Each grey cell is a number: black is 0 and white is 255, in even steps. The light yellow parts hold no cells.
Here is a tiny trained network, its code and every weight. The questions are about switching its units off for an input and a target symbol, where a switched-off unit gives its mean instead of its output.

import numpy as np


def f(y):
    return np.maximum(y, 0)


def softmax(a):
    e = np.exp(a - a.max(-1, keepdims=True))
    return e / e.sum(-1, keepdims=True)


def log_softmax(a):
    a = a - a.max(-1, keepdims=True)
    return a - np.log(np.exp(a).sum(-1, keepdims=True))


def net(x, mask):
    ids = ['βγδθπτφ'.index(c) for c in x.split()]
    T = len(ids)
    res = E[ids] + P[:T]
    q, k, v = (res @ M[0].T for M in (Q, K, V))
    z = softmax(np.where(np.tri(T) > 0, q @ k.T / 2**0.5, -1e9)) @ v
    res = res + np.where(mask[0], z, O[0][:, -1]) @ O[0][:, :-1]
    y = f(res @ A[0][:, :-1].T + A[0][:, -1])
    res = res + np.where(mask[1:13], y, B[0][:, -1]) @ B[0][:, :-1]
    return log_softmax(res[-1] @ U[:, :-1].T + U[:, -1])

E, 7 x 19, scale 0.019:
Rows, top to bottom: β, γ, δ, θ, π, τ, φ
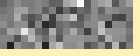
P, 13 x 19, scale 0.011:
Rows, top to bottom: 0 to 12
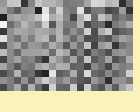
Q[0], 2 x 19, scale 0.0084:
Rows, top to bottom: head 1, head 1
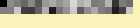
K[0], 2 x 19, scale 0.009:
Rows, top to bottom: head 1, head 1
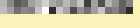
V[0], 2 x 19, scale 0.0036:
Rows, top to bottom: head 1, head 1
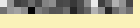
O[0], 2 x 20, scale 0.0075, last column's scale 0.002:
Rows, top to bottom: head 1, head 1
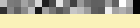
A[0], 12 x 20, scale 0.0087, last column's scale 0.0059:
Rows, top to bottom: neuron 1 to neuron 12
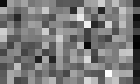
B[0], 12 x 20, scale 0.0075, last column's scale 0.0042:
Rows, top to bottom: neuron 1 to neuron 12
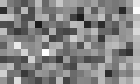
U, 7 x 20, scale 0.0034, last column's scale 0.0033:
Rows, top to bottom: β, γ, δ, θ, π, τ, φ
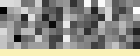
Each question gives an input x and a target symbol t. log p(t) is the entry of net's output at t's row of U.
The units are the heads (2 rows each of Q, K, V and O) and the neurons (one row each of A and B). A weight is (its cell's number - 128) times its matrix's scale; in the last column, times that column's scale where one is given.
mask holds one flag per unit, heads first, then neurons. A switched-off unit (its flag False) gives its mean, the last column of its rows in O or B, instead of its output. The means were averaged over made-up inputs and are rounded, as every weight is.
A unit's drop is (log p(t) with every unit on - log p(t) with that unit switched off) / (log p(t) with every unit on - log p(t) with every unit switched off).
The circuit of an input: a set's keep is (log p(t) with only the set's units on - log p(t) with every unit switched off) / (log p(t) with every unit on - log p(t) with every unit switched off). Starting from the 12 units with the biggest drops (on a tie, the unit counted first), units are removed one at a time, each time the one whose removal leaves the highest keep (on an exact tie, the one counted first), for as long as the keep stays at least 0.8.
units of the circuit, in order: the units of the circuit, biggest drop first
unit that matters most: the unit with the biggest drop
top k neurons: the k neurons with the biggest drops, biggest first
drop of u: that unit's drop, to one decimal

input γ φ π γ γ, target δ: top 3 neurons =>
neuron 4; neuron 1; neuron 2
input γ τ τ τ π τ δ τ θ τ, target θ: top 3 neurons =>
neuron 12; neuron 11; neuron 3
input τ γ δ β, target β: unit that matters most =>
neuron 7
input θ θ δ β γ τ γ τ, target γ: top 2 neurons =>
neuron 2; neuron 1
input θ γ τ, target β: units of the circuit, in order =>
head 1; neuron 12
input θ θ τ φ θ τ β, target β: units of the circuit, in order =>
neuron 3; head 1
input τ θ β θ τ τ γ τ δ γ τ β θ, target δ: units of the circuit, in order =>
head 1; neuron 4
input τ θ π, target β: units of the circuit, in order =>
head 1; neuron 1
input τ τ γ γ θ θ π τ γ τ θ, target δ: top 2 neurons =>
neuron 9; neuron 4
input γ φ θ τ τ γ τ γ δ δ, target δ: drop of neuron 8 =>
0.0
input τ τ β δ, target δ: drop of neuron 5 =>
0.3
